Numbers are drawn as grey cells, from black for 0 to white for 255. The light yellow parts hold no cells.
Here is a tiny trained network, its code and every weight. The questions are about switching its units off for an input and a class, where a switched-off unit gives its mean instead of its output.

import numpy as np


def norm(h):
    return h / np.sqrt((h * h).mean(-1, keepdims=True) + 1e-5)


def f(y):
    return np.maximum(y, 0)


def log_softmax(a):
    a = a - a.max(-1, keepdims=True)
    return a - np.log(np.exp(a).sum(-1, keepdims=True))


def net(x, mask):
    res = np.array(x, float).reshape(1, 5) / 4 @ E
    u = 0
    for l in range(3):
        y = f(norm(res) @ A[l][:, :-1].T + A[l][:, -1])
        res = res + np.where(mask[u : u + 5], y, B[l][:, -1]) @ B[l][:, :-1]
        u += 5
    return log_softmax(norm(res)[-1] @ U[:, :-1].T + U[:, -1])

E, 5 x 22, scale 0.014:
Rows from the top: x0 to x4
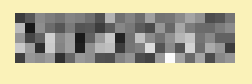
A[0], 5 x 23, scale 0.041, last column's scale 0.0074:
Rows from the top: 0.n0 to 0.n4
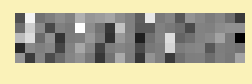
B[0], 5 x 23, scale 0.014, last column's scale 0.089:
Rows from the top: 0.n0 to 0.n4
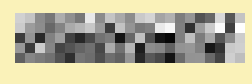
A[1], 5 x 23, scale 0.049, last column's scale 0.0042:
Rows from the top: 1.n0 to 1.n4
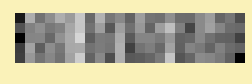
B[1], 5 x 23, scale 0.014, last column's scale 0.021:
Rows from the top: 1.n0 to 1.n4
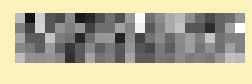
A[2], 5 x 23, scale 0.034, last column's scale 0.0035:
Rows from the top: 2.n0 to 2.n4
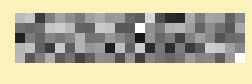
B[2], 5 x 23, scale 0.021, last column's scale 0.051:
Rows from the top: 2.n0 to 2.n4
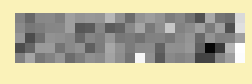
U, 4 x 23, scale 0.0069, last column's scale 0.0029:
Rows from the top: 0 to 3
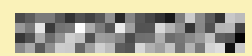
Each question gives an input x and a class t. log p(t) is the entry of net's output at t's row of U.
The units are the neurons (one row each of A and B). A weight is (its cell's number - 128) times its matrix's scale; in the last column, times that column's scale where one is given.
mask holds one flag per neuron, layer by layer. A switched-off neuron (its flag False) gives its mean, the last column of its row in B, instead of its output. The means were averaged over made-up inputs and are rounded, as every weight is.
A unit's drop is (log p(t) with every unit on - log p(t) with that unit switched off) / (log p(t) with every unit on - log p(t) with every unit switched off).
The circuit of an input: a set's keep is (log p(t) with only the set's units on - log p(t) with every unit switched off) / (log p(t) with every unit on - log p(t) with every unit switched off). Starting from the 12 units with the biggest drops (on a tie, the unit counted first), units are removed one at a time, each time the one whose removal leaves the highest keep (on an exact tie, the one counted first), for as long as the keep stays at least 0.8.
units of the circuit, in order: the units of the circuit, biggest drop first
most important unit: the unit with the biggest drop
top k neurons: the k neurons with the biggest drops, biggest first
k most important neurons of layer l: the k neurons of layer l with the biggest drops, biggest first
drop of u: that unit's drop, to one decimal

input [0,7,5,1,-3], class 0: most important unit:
0.n0
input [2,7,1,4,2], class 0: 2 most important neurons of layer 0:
[0.n1, 0.n0]
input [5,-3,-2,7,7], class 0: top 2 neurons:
[0.n3, 0.n1]
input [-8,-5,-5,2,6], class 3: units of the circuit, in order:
[0.n2, 0.n1]
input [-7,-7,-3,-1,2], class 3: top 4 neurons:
[0.n0, 0.n2, 0.n4, 0.n3]
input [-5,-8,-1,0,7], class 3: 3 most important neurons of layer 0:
[0.n0, 0.n2, 0.n4]
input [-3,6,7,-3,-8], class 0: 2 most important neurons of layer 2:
[2.n1, 2.n0]
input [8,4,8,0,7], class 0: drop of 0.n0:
0.1
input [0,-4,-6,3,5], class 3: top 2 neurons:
[0.n0, 0.n2]
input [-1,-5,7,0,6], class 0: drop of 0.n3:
0.1
